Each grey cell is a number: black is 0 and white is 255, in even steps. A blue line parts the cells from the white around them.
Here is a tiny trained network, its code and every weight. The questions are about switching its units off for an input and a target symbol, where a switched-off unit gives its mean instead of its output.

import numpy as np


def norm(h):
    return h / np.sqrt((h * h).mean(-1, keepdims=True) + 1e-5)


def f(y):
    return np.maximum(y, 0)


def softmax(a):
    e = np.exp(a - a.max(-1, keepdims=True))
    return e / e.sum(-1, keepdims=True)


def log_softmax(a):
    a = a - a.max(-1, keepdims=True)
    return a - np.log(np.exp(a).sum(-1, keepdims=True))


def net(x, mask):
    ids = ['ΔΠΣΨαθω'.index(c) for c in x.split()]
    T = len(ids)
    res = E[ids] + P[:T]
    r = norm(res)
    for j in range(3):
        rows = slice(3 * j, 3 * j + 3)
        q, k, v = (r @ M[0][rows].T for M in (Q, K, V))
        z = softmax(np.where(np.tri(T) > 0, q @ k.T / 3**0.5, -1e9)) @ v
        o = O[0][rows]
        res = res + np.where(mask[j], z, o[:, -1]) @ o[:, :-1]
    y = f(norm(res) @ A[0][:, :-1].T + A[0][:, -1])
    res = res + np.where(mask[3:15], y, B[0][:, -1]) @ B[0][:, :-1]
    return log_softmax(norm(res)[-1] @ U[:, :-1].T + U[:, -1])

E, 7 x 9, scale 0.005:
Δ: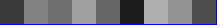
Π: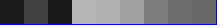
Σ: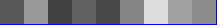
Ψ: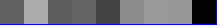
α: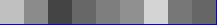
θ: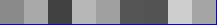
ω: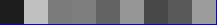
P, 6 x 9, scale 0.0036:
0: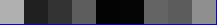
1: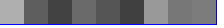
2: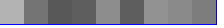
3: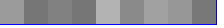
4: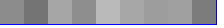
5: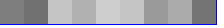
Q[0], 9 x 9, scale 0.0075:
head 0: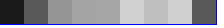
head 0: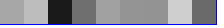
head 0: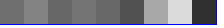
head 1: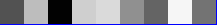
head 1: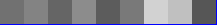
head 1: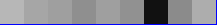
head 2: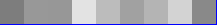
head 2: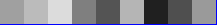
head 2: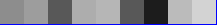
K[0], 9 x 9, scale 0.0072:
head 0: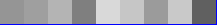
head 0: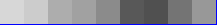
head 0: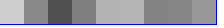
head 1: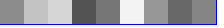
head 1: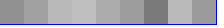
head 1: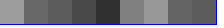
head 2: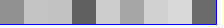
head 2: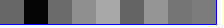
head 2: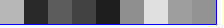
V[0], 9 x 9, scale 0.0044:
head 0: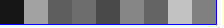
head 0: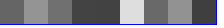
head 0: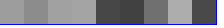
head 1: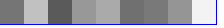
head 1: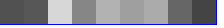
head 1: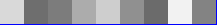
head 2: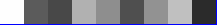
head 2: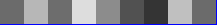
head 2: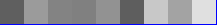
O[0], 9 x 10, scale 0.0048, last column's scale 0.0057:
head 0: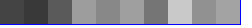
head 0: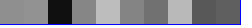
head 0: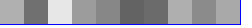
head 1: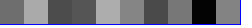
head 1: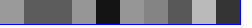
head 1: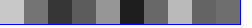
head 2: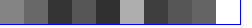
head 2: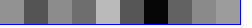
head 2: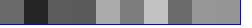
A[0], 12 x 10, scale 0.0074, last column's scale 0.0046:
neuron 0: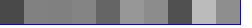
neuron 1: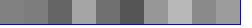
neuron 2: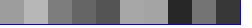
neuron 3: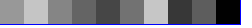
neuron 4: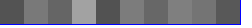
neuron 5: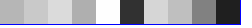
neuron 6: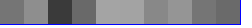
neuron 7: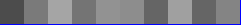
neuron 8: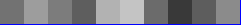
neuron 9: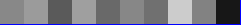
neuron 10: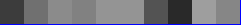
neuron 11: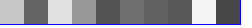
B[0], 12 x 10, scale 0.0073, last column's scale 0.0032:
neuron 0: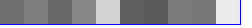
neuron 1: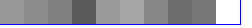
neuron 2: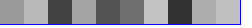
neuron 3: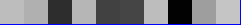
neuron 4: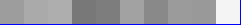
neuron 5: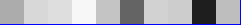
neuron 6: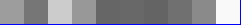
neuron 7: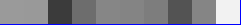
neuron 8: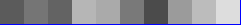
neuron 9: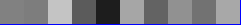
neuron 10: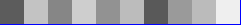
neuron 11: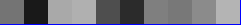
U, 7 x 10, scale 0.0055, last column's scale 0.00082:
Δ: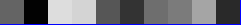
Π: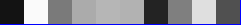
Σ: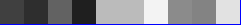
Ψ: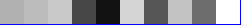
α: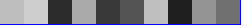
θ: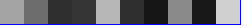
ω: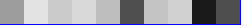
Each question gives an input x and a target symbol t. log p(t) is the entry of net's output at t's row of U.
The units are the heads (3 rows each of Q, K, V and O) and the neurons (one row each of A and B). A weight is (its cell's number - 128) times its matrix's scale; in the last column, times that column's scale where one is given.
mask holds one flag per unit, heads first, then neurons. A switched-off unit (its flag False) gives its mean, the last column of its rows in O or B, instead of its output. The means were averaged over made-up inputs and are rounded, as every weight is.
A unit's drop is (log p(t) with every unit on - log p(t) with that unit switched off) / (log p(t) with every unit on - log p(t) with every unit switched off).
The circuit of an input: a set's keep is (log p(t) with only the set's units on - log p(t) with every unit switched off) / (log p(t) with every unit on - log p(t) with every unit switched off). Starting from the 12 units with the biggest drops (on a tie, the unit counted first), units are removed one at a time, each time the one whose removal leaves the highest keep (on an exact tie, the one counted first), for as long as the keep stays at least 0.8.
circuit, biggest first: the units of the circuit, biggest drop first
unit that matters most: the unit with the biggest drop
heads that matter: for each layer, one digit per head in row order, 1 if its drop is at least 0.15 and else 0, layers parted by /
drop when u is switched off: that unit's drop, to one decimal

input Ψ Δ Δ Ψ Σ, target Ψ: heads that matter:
100
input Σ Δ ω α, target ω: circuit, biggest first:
head 2
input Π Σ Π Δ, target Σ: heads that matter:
001
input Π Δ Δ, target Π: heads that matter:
010
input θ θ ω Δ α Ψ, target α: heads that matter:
110
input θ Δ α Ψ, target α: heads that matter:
100
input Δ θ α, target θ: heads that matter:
011
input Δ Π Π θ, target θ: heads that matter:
010
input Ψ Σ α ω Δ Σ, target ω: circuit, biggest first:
head 2; neuron 5
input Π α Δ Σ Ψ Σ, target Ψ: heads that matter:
000
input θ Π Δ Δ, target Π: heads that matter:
001
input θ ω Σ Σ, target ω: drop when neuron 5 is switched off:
0.2
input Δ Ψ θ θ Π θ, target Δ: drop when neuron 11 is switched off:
0.8
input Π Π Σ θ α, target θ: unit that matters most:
head 1
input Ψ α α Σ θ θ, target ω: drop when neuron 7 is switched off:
0.0
